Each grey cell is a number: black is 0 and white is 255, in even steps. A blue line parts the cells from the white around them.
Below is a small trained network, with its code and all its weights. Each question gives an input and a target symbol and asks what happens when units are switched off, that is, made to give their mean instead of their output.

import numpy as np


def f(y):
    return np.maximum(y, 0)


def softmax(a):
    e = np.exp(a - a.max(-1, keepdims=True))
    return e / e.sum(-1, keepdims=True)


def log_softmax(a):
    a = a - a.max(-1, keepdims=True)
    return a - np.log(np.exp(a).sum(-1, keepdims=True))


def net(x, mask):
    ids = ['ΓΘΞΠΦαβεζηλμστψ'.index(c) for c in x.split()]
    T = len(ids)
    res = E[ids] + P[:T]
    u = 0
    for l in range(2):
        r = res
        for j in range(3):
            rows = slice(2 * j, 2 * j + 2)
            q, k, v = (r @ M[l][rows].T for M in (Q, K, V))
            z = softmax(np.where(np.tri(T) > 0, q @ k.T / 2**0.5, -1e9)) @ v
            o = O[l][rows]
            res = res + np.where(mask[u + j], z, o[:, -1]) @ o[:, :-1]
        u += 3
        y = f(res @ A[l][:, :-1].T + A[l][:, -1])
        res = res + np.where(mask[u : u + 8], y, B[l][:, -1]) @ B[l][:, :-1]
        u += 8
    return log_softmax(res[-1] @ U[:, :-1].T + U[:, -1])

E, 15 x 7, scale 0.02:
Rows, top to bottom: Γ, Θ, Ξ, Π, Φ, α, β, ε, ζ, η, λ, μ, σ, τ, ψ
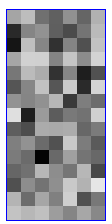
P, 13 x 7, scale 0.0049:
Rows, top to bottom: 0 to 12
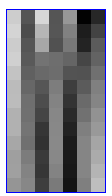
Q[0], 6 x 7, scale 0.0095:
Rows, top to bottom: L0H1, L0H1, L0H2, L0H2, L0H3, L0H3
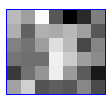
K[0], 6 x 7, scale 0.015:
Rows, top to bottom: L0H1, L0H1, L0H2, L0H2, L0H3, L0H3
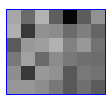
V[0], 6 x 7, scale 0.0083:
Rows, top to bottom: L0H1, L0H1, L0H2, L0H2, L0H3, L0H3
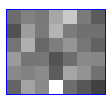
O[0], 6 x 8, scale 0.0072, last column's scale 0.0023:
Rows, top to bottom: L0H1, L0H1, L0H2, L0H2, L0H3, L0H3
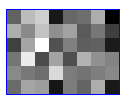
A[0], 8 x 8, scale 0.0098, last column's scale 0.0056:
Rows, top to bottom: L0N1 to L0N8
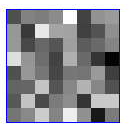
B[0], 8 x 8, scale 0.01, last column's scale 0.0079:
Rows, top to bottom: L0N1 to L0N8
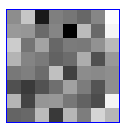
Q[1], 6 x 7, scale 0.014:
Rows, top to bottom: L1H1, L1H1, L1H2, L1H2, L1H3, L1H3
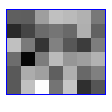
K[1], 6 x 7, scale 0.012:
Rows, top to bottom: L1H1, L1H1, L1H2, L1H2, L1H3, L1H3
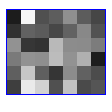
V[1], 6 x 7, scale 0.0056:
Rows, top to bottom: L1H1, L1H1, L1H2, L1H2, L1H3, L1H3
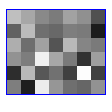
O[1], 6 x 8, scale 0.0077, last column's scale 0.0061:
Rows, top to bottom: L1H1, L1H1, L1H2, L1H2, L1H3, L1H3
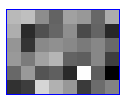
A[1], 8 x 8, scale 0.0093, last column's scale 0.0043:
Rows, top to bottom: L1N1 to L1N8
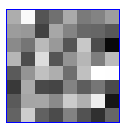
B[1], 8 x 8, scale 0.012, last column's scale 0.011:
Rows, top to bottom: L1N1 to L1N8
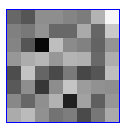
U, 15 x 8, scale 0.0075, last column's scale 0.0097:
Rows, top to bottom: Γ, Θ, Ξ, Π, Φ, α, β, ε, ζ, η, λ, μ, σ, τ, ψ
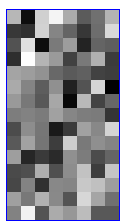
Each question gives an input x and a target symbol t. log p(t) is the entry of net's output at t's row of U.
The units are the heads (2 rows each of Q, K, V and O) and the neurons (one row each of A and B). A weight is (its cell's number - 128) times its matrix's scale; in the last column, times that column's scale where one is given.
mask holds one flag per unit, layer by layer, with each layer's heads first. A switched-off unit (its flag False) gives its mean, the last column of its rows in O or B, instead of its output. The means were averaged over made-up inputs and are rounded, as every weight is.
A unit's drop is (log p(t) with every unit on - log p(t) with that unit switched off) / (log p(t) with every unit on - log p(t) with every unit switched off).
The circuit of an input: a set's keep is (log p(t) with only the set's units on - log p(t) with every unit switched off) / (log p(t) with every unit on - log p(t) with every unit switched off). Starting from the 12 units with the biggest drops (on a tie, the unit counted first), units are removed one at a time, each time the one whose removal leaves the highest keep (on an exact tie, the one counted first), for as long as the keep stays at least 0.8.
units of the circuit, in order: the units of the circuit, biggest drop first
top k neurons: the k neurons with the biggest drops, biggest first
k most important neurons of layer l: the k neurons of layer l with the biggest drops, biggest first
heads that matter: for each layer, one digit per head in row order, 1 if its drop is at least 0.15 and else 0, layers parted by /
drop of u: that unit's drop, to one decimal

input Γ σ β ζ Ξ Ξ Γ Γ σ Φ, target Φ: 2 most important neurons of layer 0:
(L0N7; L0N4)
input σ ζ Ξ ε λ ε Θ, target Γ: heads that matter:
001 / 001
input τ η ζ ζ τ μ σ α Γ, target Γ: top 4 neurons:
(L0N2; L0N7; L1N5; L1N1)
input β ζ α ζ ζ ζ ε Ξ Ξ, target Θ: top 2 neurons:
(L0N7; L0N2)
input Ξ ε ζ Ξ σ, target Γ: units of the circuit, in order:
(L1H3)
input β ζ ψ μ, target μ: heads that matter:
001 / 000
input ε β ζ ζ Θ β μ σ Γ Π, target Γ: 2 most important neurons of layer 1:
(L1N7; L1N1)
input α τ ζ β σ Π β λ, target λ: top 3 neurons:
(L0N2; L0N7; L0N3)
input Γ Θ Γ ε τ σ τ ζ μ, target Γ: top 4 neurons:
(L0N2; L0N1; L1N5; L0N3)
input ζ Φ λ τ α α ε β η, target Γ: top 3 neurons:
(L0N2; L0N1; L0N3)
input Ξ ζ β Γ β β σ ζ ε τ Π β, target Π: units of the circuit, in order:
(L1H1; L0N7)
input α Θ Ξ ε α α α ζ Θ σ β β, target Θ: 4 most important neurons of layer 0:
(L0N2; L0N1; L0N7; L0N3)
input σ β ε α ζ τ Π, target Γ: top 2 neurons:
(L0N2; L0N8)
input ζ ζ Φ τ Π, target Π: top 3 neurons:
(L1N5; L0N2; L0N8)
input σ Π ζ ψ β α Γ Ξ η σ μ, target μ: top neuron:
(L0N1)
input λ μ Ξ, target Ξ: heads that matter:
010 / 000
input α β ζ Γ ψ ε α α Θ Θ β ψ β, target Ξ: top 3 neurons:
(L0N7; L1N5; L1N1)
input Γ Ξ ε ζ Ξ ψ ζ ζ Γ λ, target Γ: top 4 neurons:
(L0N2; L0N1; L0N3; L1N5)
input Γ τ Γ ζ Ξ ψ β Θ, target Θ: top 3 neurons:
(L0N1; L0N2; L0N4)
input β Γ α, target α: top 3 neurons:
(L0N1; L0N2; L1N1)
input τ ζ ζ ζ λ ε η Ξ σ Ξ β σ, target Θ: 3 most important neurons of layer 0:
(L0N2; L0N1; L0N3)
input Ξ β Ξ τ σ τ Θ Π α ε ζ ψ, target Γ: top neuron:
(L0N2)
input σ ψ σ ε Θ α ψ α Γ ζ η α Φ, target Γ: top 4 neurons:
(L0N2; L0N1; L1N5; L0N3)
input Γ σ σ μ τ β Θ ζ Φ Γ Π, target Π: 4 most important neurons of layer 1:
(L1N5; L1N7; L1N1; L1N3)
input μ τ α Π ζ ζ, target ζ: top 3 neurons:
(L0N2; L0N1; L0N7)
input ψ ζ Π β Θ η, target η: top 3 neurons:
(L0N2; L0N8; L1N1)
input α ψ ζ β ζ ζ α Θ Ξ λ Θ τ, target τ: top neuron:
(L0N3)
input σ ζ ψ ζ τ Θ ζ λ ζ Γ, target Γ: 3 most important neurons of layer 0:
(L0N2; L0N1; L0N7)
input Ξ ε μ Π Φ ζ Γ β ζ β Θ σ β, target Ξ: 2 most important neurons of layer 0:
(L0N7; L0N1)
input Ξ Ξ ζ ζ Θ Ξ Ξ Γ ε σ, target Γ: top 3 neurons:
(L0N2; L0N1; L0N3)
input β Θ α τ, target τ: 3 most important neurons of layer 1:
(L1N1; L1N4; L1N5)
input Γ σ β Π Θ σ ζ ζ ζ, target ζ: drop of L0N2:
0.1
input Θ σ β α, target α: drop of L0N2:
0.3
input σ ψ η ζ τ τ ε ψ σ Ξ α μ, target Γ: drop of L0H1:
-0.1
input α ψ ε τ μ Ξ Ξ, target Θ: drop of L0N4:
0.1
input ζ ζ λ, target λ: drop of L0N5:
0.0
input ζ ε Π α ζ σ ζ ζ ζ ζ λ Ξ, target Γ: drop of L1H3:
0.4
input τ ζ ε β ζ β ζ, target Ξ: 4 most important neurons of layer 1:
(L1N5; L1N1; L1N2; L1N4)
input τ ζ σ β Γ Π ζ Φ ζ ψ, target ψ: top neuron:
(L0N1)
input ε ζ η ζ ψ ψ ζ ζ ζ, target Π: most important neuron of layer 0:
(L0N7)
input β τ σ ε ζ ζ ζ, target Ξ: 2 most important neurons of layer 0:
(L0N7; L0N2)
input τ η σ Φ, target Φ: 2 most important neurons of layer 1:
(L1N8; L1N4)
